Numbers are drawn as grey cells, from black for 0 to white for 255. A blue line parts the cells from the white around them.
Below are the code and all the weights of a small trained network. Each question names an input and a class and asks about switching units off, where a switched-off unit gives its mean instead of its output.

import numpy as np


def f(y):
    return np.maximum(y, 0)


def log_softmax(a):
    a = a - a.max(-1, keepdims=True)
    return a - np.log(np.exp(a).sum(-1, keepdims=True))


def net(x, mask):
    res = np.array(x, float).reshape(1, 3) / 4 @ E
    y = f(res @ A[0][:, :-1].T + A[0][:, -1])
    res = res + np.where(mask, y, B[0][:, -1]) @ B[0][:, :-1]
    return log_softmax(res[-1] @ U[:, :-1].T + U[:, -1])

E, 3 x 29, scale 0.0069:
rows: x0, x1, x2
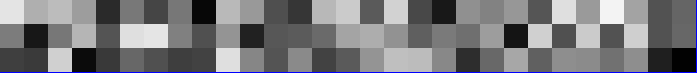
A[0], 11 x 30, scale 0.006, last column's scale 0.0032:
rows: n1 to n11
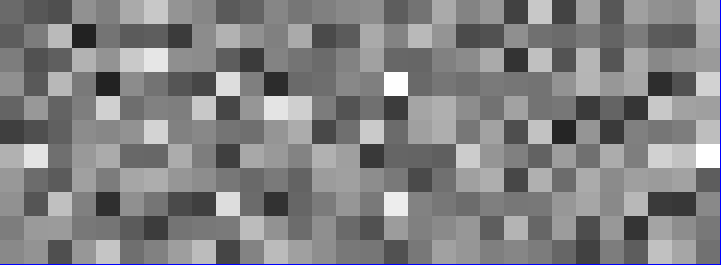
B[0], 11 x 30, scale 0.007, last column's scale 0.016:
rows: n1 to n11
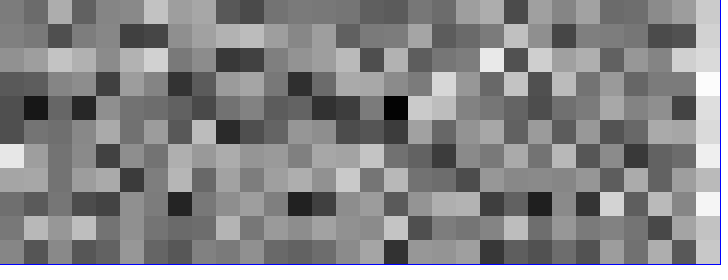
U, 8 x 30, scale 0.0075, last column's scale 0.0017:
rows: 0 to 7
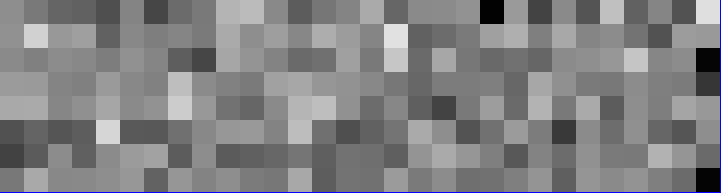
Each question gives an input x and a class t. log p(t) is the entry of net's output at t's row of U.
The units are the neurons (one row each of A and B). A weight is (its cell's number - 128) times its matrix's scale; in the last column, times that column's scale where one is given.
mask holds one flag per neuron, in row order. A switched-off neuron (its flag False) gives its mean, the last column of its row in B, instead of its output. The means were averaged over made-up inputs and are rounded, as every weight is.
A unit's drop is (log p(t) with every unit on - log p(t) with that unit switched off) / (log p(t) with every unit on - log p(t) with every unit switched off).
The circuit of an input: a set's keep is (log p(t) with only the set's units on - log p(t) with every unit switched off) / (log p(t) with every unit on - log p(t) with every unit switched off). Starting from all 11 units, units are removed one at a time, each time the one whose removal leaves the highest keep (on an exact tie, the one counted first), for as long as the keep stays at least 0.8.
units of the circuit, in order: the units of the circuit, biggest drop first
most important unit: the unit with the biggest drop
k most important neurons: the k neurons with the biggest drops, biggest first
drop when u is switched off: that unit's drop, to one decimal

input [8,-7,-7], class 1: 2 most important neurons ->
n9, n10
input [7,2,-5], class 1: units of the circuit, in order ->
n5
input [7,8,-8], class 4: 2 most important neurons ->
n3, n1
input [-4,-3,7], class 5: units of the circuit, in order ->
n7, n2
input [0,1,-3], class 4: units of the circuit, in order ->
n9, n4
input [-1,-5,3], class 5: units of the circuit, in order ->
n9, n4
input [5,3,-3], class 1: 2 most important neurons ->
n5, n11
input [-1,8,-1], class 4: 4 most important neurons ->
n3, n5, n8, n11
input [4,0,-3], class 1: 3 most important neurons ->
n5, n9, n11
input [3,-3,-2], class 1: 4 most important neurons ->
n9, n5, n4, n11
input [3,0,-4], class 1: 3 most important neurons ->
n9, n5, n6
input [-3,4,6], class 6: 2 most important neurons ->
n6, n7
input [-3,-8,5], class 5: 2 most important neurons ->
n9, n4
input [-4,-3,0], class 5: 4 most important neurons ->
n9, n4, n7, n3
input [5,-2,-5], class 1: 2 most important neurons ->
n9, n5
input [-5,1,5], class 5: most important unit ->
n2
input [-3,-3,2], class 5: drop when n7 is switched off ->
0.2
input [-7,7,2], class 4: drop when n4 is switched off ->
0.2
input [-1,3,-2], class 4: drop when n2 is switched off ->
0.0
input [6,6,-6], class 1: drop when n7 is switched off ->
0.1
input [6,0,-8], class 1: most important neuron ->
n7
